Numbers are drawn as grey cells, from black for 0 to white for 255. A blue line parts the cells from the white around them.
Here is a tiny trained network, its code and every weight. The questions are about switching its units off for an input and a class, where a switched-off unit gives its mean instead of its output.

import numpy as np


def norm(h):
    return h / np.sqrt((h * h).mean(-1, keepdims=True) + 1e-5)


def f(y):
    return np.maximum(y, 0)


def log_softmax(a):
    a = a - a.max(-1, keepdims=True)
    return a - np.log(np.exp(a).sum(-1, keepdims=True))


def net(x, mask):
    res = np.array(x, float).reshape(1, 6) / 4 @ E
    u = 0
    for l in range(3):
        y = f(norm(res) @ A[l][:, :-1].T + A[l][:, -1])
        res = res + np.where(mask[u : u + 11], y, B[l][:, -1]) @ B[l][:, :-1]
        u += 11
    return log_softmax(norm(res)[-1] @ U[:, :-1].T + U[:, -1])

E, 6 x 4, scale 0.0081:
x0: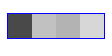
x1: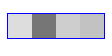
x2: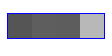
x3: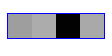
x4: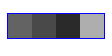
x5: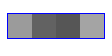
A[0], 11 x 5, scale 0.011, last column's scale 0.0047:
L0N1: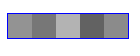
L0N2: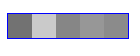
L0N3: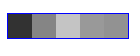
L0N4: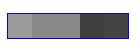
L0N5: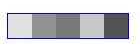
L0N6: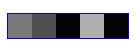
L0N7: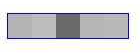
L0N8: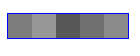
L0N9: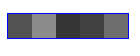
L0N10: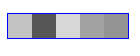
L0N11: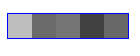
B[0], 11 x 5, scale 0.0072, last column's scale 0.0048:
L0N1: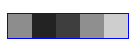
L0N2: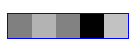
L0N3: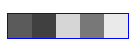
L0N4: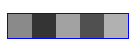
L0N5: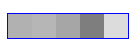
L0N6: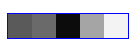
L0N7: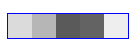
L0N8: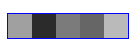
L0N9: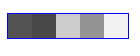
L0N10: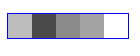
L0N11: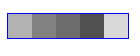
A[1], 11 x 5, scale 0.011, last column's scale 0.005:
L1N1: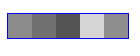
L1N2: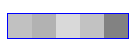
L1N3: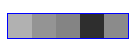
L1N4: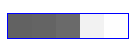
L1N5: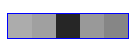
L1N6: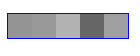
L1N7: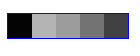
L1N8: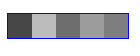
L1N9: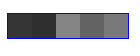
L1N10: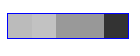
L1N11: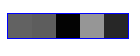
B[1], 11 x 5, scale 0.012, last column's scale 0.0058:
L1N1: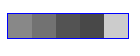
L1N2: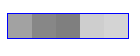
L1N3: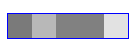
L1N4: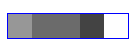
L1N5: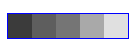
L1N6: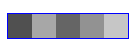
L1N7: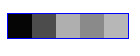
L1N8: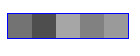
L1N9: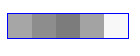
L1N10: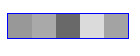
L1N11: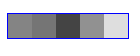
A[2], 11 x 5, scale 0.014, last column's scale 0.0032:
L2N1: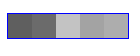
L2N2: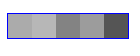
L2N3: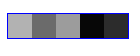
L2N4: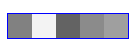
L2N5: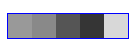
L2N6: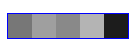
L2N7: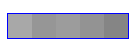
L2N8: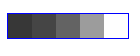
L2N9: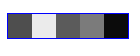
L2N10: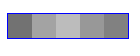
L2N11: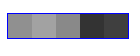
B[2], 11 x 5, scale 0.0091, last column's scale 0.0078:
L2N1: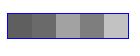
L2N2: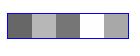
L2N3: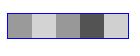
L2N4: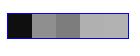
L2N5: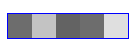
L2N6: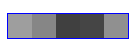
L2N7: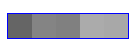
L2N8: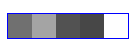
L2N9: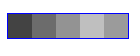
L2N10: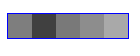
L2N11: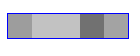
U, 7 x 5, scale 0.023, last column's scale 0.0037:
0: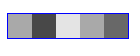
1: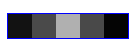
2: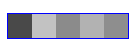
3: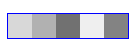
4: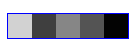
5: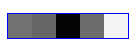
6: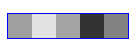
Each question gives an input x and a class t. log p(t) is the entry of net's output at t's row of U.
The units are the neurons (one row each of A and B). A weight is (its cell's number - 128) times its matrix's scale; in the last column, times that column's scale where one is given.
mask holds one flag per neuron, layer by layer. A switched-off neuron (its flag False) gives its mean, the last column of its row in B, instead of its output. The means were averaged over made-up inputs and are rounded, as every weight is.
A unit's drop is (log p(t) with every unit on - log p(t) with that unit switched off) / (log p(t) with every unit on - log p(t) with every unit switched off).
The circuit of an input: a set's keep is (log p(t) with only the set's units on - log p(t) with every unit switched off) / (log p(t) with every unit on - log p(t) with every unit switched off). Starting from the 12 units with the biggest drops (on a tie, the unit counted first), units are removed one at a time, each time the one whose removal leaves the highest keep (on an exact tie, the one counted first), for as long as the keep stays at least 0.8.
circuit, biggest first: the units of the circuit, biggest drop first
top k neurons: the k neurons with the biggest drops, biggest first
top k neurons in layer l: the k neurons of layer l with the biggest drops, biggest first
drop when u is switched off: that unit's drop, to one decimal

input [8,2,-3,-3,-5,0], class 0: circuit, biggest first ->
L2N10
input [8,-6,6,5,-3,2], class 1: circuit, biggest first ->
L1N7; L0N2; L1N8
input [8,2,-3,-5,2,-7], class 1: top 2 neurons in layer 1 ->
L1N7; L1N6
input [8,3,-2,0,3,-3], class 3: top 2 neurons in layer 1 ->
L1N2; L1N10
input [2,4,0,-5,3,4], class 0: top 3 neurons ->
L0N6; L0N3; L1N11
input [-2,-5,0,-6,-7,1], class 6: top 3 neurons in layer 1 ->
L1N5; L1N7; L1N2
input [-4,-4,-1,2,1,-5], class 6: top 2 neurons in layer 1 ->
L1N5; L1N2
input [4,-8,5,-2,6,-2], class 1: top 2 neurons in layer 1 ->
L1N7; L1N8
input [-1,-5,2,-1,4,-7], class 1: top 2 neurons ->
L0N9; L1N7
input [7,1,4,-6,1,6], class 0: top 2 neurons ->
L0N10; L1N2
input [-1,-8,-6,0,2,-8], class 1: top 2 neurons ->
L1N7; L0N9
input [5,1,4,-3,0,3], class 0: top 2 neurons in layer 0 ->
L0N3; L0N10
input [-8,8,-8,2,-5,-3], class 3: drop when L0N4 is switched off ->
-0.1
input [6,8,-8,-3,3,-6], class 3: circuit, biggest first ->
L1N2
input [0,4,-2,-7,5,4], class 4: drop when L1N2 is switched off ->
-0.1
